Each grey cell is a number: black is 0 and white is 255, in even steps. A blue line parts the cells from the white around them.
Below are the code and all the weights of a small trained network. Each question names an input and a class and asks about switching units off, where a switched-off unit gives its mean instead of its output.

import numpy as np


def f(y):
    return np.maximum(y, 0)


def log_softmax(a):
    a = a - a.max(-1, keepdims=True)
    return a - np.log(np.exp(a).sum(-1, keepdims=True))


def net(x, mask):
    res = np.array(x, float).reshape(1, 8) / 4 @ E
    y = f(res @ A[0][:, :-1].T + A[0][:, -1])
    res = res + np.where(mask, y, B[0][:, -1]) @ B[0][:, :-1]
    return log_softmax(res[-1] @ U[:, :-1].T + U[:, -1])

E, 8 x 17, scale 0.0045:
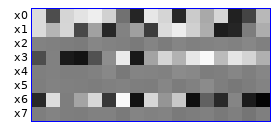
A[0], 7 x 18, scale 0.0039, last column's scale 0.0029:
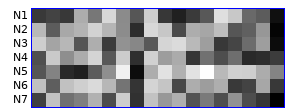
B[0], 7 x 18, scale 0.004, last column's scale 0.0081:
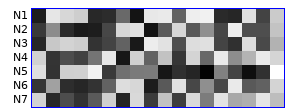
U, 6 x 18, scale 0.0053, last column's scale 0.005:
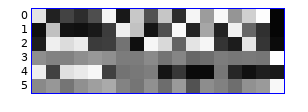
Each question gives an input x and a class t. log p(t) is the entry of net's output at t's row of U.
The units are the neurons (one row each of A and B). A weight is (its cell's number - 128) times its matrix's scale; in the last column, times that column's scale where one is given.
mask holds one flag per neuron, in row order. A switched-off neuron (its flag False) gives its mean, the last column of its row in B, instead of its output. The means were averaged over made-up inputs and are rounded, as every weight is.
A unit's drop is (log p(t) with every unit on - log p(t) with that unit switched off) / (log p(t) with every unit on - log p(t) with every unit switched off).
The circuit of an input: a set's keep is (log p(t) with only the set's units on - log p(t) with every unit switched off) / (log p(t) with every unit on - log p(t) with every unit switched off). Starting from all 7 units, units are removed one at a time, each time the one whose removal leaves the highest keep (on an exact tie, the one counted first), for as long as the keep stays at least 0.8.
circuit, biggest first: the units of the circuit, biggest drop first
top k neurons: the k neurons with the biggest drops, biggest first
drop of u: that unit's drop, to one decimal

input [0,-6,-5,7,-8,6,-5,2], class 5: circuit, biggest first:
N5, N4
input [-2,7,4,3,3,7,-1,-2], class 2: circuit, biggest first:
N3
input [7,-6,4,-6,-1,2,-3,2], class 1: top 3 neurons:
N6, N2, N5
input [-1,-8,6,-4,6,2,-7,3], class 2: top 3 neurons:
N1, N4, N7
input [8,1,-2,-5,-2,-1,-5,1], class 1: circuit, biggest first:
N6, N2
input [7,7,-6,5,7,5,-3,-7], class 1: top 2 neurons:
N6, N2
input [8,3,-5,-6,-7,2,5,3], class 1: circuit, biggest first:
N6, N2
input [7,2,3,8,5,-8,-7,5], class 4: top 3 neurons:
N5, N4, N7
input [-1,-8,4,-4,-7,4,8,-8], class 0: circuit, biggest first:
N4, N7
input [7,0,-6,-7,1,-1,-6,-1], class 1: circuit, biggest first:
N6, N2, N4
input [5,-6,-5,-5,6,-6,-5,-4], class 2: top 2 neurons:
N1, N5
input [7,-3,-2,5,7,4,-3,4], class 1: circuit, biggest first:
N2, N6
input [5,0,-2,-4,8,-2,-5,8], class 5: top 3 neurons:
N4, N7, N5
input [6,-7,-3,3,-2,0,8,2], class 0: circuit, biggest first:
N4
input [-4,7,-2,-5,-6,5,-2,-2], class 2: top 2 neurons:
N3, N5
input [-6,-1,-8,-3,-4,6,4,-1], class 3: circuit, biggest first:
N6, N2
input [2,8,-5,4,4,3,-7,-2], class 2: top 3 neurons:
N3, N4, N7
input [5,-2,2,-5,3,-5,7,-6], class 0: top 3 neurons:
N4, N7, N5
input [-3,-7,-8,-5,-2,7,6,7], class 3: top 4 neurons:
N4, N3, N7, N5
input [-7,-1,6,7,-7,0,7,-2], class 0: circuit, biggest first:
N7, N4
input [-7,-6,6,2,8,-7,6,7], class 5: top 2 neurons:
N6, N2
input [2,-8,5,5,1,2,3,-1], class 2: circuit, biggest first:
N1
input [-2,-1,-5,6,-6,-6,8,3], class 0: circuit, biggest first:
N7, N4
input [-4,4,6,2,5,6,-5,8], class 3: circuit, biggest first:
N4, N7, N6
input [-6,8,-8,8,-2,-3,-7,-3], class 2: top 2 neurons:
N3, N4
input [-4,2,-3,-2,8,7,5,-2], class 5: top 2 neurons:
N6, N2
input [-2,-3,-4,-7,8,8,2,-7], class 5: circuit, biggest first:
N5
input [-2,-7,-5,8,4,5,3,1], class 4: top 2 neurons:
N5, N3
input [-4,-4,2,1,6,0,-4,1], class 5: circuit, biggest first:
N4, N6, N7
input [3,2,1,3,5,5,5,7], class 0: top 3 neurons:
N4, N7, N1
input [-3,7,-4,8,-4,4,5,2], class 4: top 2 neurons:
N5, N1
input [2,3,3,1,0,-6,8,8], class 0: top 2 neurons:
N4, N7
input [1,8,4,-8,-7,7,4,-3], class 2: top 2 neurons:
N3, N5
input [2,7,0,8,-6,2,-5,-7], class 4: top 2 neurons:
N5, N1
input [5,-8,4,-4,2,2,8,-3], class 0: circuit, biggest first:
N4, N7
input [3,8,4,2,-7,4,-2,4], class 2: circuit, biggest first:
N3
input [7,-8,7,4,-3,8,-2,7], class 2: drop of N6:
-0.2
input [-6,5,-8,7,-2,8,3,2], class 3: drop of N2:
0.1
